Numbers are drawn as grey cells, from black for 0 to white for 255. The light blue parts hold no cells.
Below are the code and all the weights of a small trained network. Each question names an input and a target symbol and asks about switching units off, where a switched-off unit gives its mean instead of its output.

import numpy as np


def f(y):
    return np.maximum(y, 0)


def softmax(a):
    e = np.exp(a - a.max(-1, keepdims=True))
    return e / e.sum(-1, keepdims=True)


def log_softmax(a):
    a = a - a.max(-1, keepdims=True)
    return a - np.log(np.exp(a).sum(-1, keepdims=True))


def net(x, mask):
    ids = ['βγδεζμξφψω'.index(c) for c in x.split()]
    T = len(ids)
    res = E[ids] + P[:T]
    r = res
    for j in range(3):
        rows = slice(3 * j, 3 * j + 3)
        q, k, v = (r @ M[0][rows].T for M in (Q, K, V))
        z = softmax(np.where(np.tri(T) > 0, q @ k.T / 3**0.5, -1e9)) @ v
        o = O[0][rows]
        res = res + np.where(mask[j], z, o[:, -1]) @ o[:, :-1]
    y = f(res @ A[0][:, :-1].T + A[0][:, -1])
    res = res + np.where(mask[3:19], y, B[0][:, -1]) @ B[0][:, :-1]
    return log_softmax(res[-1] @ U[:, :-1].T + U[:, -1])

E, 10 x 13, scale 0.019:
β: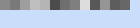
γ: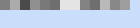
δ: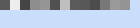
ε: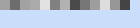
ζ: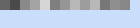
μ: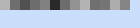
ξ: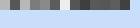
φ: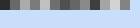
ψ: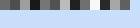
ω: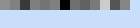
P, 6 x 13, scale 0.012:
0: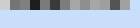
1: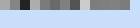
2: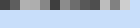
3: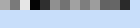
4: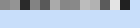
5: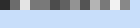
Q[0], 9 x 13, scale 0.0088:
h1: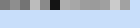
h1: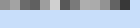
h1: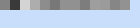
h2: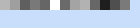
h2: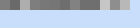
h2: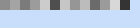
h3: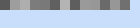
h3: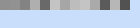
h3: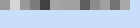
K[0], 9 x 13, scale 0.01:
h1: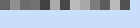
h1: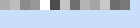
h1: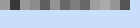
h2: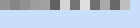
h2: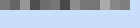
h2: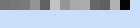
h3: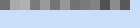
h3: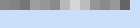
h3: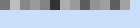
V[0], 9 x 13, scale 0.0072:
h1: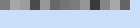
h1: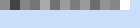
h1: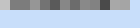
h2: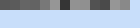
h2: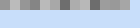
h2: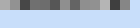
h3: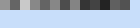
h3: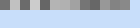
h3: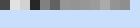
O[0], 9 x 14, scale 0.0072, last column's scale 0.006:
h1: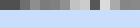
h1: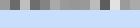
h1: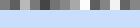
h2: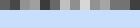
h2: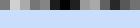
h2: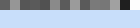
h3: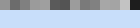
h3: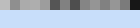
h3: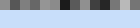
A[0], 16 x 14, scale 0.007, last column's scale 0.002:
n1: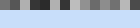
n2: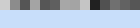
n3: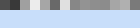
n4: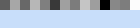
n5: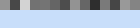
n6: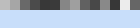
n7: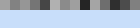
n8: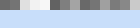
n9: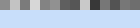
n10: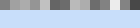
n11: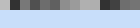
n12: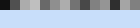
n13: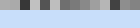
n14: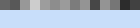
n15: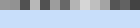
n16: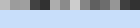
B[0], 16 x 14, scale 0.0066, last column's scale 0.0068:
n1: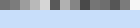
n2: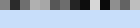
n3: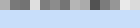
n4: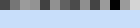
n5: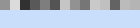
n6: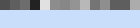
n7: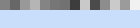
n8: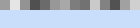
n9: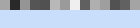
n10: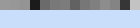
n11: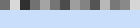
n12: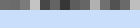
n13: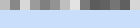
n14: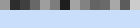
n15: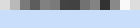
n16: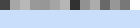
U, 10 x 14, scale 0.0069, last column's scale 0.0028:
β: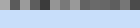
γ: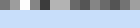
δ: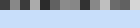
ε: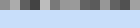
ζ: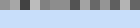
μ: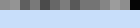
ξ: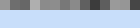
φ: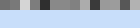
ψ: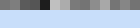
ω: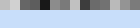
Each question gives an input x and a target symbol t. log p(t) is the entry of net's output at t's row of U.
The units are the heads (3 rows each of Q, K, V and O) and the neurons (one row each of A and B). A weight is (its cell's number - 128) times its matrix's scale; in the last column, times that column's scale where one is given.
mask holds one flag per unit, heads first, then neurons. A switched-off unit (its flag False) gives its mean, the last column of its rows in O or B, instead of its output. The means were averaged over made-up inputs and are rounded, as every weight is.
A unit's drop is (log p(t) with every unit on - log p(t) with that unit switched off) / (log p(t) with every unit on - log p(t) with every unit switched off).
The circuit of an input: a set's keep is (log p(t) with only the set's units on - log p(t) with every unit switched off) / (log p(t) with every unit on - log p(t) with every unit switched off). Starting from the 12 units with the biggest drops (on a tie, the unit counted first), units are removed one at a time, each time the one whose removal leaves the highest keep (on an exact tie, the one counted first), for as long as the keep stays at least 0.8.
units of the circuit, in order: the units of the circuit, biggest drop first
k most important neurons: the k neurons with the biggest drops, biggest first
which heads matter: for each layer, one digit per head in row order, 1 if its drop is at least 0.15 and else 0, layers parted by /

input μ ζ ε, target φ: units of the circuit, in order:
h1
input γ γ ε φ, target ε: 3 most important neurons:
n5; n1; n10
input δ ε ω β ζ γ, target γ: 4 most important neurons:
n4; n11; n14; n8
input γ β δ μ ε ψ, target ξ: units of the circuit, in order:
h2; n3
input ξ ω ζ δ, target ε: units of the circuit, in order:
n6; h3; h1
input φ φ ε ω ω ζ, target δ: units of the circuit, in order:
h1; n12
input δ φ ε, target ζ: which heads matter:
010
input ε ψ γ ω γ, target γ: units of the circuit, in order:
h3; n4; n16
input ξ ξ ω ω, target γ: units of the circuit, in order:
n16; n1
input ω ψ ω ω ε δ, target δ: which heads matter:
110
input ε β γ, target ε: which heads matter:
010
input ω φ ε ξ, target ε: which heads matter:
001
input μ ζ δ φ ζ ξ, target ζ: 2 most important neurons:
n3; n5
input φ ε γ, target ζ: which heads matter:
110
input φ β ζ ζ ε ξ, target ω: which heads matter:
001
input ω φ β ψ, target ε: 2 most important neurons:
n11; n1
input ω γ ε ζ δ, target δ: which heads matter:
100
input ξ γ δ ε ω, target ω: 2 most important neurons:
n15; n13
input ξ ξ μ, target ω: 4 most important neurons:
n10; n3; n7; n4
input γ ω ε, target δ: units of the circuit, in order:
h2; n12; h3
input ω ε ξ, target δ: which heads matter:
010
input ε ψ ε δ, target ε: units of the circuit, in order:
n6; h1
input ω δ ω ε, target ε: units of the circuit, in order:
h1; h2
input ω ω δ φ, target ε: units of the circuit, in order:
h3; n5; n1
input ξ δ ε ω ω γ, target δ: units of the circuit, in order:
h1
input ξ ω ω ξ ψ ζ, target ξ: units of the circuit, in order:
h2; n3
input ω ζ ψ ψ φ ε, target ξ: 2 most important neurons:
n3; n14
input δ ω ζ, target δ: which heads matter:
110
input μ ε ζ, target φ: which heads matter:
100
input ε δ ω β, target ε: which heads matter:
001
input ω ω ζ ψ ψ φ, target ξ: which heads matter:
011
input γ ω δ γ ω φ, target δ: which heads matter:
110
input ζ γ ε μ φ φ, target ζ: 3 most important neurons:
n3; n5; n8
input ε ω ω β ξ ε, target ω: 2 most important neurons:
n8; n3
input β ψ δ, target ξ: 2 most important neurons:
n3; n2
